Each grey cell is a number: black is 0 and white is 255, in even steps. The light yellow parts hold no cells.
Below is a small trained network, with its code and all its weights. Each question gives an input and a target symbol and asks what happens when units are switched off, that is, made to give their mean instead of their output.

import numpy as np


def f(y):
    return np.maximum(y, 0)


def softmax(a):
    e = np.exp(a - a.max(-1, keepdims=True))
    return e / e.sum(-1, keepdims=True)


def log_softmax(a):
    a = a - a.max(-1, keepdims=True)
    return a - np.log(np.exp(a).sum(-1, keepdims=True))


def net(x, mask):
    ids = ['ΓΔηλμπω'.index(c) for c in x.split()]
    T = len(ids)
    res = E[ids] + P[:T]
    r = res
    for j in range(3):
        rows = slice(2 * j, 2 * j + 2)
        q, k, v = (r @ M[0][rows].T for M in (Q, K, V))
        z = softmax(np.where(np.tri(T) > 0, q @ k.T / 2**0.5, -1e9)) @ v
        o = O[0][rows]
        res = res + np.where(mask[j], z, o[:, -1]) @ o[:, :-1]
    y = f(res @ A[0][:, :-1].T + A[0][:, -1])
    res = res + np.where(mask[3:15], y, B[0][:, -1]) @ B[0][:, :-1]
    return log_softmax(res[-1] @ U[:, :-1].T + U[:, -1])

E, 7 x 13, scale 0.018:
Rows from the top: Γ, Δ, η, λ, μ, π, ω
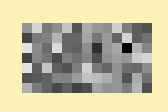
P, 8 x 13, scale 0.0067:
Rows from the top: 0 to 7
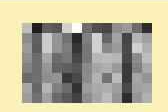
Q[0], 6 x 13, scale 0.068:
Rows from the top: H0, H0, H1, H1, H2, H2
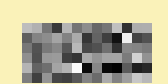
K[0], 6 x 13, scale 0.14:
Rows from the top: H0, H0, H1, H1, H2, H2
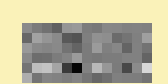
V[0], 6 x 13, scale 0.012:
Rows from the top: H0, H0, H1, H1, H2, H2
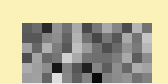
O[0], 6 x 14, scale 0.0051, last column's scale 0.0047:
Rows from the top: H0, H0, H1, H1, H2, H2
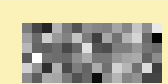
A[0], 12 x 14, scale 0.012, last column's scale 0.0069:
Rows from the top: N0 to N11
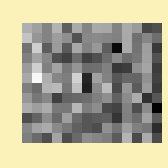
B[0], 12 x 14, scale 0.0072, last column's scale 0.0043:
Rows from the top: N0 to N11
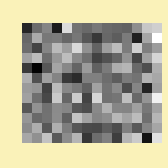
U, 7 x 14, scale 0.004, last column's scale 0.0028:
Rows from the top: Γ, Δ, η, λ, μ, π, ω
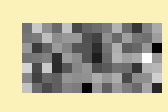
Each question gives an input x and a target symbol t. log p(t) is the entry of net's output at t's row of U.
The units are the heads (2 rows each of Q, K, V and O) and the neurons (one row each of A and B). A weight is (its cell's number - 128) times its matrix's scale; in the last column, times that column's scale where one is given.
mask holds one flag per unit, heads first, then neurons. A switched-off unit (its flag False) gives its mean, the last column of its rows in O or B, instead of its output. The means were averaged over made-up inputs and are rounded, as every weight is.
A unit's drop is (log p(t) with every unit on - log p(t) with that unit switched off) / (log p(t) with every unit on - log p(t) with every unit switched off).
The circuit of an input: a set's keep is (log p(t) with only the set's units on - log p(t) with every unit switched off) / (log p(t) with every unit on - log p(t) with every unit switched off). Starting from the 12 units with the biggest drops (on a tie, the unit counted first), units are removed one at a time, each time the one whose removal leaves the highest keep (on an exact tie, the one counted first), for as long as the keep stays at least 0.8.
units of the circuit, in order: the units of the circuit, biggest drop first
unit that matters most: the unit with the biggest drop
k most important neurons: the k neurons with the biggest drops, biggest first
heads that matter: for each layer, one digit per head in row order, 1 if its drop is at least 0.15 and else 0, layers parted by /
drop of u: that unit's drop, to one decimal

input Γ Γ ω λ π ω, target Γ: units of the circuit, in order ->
H0, H1
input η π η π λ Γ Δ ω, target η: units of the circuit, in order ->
H2
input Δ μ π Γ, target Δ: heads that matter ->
101
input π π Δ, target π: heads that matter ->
001
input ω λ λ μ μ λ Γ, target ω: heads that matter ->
101
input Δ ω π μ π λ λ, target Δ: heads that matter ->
101
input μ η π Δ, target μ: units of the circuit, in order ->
H1, H0
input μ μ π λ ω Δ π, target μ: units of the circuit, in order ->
H0, H1
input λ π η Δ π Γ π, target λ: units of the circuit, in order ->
H0, N0, H2
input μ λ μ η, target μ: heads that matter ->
100
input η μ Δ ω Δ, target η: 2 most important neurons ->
N6, N10
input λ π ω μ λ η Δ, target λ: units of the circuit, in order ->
H1, N0, H2, H0
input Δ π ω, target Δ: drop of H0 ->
0.5
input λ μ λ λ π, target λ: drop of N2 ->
0.0
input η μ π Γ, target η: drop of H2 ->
0.6
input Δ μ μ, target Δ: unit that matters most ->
H2
